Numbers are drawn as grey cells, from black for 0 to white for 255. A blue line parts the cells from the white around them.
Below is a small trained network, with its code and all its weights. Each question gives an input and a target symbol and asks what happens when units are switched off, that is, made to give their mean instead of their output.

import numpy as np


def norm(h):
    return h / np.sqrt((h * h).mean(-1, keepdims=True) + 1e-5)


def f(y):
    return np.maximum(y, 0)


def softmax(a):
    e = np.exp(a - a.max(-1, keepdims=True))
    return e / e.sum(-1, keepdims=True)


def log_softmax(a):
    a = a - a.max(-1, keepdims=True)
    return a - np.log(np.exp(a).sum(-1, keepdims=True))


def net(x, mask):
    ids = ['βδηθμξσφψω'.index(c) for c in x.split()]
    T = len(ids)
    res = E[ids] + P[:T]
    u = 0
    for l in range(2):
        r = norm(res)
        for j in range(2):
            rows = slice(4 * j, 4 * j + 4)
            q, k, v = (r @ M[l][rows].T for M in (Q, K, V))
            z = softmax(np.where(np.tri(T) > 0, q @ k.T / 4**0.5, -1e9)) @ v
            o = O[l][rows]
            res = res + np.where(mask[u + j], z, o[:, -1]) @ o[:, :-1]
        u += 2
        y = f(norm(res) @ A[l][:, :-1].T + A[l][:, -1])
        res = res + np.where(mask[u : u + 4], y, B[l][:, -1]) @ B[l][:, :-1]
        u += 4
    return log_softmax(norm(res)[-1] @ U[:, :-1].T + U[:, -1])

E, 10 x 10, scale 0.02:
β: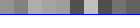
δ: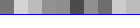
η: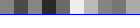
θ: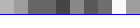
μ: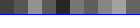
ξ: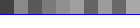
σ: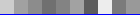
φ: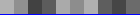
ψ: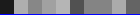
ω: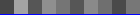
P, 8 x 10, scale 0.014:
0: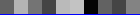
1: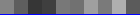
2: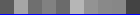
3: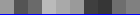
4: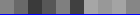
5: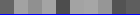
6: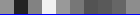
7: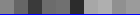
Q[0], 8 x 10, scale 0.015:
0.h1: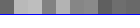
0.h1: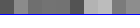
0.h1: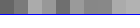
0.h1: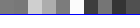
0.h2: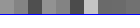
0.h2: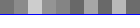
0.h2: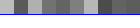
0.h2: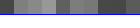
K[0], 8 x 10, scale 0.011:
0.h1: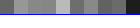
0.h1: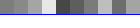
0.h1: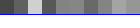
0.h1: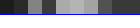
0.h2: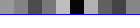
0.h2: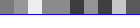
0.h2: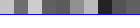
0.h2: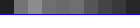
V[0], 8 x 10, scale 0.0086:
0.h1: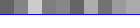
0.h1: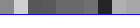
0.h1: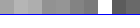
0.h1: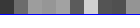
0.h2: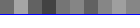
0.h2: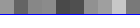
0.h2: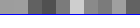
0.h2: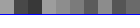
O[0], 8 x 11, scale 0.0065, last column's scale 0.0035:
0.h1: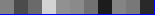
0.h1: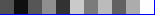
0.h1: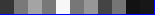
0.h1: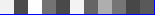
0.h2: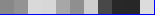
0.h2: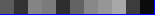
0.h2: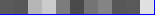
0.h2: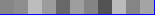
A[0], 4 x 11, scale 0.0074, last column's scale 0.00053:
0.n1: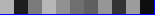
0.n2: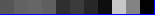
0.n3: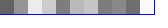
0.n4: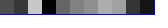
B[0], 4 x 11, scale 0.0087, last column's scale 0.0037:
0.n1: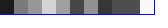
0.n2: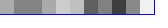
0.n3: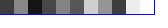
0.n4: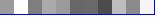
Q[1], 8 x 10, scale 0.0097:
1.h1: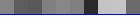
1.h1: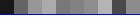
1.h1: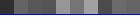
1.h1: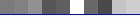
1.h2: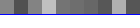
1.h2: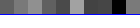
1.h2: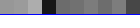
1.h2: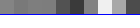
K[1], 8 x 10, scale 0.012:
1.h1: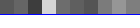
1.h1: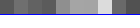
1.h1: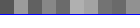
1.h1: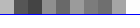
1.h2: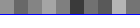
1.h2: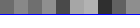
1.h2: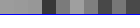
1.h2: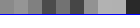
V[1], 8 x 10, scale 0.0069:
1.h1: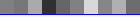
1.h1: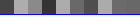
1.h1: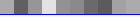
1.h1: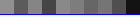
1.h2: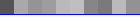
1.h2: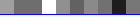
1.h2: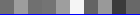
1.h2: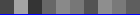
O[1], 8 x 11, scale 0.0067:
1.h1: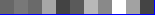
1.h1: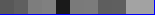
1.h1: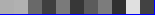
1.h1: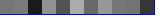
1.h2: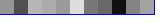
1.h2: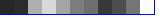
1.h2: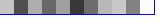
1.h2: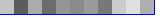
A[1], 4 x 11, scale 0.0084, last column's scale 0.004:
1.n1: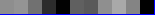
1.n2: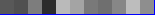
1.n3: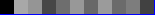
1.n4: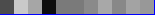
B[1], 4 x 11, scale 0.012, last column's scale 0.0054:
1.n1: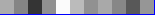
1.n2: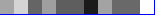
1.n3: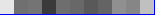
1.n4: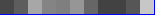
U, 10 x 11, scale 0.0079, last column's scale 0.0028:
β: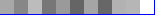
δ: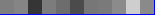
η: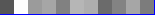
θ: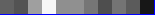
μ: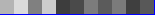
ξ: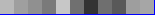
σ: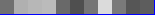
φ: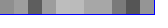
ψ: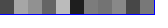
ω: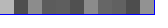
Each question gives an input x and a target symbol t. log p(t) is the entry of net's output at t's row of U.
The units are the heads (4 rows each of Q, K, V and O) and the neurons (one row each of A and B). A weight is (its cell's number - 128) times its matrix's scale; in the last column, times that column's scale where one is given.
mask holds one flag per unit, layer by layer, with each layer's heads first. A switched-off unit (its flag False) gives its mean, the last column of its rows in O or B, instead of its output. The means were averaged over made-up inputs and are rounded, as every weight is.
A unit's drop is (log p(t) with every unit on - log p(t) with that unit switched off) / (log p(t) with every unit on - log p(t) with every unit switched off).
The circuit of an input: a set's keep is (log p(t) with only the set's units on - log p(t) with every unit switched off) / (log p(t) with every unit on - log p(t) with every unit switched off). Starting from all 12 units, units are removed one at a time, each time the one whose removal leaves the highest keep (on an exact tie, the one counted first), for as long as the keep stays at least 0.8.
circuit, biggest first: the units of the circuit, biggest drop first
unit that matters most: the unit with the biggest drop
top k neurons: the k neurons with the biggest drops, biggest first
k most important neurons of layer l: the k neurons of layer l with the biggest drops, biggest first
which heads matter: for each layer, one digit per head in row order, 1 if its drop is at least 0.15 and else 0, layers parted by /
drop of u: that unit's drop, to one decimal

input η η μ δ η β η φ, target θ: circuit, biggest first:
[0.h1; 0.n1]
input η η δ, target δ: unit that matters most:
0.n3
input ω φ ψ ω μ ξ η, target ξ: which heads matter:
11 / 10
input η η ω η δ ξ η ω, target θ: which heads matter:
10 / 00
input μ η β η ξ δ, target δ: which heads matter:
11 / 00
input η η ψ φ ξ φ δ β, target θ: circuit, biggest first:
[0.h1; 1.h2]
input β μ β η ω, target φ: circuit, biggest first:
[0.h2; 1.n1; 0.h1; 1.h2]
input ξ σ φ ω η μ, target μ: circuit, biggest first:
[0.n4; 1.n3]
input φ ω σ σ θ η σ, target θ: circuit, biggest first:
[0.n1; 1.h2]
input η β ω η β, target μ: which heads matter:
11 / 11
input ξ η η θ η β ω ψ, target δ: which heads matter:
10 / 00
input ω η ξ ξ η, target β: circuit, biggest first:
[0.n4; 1.h1]
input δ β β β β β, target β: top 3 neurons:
[0.n3; 0.n4; 1.n2]
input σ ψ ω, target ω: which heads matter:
10 / 10
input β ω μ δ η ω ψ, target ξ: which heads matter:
01 / 10
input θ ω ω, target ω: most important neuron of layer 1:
[1.n3]
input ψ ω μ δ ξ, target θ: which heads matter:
10 / 00
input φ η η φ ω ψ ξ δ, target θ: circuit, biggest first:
[0.h1; 1.h2]
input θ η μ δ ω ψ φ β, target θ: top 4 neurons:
[0.n1; 0.n3; 0.n2; 1.n3]
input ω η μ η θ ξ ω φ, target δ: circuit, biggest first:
[0.h1]
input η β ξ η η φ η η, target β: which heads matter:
00 / 10
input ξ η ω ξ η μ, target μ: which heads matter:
01 / 10
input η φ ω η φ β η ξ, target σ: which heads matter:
11 / 10
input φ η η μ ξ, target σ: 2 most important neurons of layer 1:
[1.n2; 1.n3]
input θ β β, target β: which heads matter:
11 / 00
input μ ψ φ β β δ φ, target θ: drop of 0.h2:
0.1
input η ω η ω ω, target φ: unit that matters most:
0.h2
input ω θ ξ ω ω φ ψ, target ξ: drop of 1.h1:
0.2
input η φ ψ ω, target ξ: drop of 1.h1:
0.3
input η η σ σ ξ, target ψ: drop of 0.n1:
0.0
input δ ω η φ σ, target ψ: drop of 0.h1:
0.8
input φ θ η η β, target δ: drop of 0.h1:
0.5
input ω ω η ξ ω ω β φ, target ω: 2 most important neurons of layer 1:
[1.n2; 1.n1]
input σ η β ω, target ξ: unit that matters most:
0.h2
